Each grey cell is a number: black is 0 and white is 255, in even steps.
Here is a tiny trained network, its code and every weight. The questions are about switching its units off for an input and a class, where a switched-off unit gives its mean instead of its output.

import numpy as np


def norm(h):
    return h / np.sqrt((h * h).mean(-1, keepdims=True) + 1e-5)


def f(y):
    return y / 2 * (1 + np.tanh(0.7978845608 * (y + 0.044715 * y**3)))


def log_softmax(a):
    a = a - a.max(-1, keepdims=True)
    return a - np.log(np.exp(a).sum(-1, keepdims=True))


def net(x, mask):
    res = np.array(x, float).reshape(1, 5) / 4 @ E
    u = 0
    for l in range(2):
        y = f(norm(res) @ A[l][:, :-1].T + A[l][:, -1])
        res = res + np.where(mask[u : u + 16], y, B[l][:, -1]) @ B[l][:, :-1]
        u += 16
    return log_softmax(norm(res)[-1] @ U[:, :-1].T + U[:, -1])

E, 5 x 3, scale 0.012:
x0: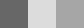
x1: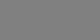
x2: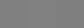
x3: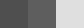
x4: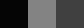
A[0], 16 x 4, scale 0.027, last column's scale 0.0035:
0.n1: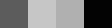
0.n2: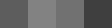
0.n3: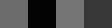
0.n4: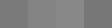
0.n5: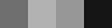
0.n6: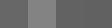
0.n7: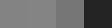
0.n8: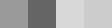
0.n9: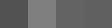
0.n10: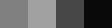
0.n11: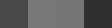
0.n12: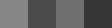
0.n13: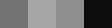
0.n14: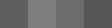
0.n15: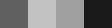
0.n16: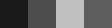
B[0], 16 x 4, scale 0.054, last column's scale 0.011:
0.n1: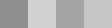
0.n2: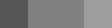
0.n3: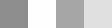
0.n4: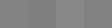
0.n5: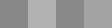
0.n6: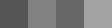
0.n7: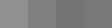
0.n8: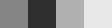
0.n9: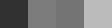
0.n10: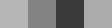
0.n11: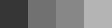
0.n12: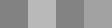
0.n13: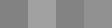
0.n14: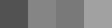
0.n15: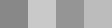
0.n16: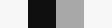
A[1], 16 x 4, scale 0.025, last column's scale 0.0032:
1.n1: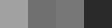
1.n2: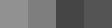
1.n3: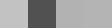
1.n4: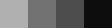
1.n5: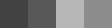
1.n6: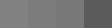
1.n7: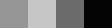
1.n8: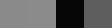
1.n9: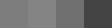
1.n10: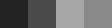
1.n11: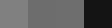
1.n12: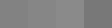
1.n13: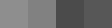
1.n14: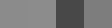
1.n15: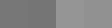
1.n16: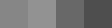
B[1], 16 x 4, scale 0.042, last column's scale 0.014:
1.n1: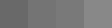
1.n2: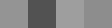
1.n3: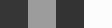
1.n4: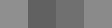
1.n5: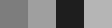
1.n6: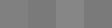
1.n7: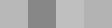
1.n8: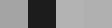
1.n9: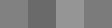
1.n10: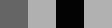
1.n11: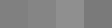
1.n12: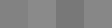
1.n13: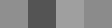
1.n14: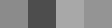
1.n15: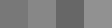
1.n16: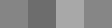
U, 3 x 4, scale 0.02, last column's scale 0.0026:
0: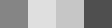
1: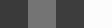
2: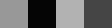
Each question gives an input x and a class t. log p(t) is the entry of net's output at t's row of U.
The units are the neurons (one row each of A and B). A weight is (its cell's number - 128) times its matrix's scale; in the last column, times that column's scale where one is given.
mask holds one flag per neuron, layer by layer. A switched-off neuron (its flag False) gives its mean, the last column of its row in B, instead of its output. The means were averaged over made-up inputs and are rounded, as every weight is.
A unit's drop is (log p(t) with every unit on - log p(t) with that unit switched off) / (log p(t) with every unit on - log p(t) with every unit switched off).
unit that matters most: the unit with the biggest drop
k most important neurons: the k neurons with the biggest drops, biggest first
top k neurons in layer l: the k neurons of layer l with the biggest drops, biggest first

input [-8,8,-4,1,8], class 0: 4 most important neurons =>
[0.n3, 0.n8, 0.n12, 1.n3]
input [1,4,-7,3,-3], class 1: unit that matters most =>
1.n3
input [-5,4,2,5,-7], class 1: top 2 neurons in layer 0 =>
[0.n8, 0.n16]
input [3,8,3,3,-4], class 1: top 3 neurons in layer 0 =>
[0.n8, 0.n3, 0.n16]
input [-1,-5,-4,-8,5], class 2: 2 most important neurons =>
[0.n10, 1.n8]
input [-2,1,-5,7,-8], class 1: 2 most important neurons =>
[0.n16, 1.n3]
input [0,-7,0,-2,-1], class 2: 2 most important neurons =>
[0.n8, 0.n16]
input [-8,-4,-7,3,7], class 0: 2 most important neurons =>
[0.n3, 0.n8]
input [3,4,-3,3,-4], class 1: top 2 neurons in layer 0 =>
[0.n8, 0.n3]
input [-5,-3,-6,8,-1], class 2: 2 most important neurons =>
[0.n16, 0.n8]
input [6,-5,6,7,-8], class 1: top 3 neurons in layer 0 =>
[0.n8, 0.n3, 0.n16]
